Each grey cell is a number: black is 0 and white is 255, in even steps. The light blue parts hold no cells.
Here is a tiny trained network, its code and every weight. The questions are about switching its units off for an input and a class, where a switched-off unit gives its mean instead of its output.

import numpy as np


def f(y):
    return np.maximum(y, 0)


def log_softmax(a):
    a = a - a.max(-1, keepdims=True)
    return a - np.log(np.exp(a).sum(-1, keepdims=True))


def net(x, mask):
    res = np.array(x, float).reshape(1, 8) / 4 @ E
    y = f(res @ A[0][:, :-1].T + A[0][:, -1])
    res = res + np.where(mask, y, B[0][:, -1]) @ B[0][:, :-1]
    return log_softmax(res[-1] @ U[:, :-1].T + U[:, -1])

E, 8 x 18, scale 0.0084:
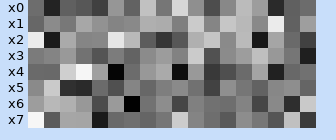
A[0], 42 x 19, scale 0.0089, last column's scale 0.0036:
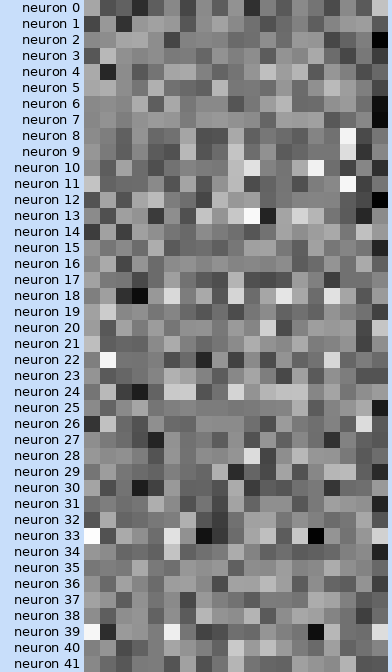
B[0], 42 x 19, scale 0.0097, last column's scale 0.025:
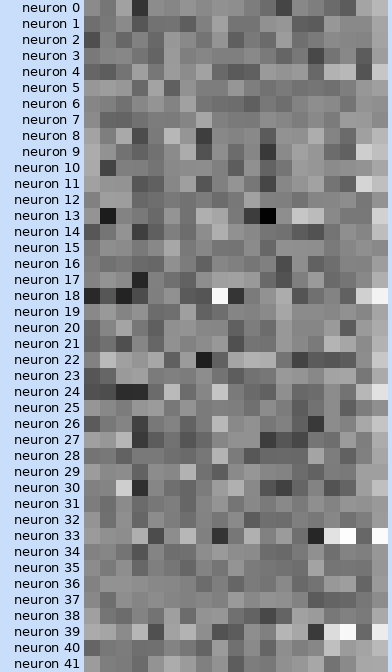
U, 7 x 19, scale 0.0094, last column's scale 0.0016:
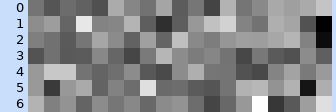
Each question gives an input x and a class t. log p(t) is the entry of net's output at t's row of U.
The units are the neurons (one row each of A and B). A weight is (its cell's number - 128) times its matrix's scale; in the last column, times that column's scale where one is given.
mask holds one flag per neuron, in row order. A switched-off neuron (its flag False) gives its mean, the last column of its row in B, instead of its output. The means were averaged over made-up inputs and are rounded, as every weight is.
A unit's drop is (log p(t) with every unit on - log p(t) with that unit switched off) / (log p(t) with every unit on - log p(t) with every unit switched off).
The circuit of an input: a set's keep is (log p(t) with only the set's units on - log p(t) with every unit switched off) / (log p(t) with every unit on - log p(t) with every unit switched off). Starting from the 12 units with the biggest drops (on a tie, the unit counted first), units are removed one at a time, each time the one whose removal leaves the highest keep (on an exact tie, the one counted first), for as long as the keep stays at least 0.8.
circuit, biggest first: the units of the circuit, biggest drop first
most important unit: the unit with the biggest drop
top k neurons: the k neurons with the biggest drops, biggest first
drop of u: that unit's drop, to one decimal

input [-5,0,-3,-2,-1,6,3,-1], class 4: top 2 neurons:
[neuron 18; neuron 22]
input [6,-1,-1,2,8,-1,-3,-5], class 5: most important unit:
neuron 18
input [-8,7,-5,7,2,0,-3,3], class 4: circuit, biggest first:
[neuron 22; neuron 18]
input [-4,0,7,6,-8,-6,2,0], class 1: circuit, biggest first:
[neuron 33; neuron 39]
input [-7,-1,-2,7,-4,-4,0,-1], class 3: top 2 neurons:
[neuron 33; neuron 39]
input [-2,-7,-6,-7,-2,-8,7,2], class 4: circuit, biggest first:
[neuron 18; neuron 24]
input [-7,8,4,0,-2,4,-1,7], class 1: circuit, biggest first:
[neuron 33; neuron 39; neuron 13; neuron 30]
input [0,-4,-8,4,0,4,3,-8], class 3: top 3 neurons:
[neuron 33; neuron 39; neuron 26]
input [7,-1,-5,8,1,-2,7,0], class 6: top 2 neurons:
[neuron 33; neuron 39]
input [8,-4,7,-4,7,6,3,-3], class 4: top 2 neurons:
[neuron 18; neuron 24]
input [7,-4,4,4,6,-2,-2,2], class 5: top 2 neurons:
[neuron 18; neuron 13]
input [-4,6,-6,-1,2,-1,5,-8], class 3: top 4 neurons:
[neuron 33; neuron 39; neuron 26; neuron 14]
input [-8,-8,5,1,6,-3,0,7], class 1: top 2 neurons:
[neuron 39; neuron 33]
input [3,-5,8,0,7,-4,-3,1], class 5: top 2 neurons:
[neuron 18; neuron 24]
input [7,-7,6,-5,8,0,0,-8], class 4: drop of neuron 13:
0.2
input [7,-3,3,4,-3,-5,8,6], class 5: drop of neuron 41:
0.0
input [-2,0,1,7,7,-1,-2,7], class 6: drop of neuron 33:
0.1
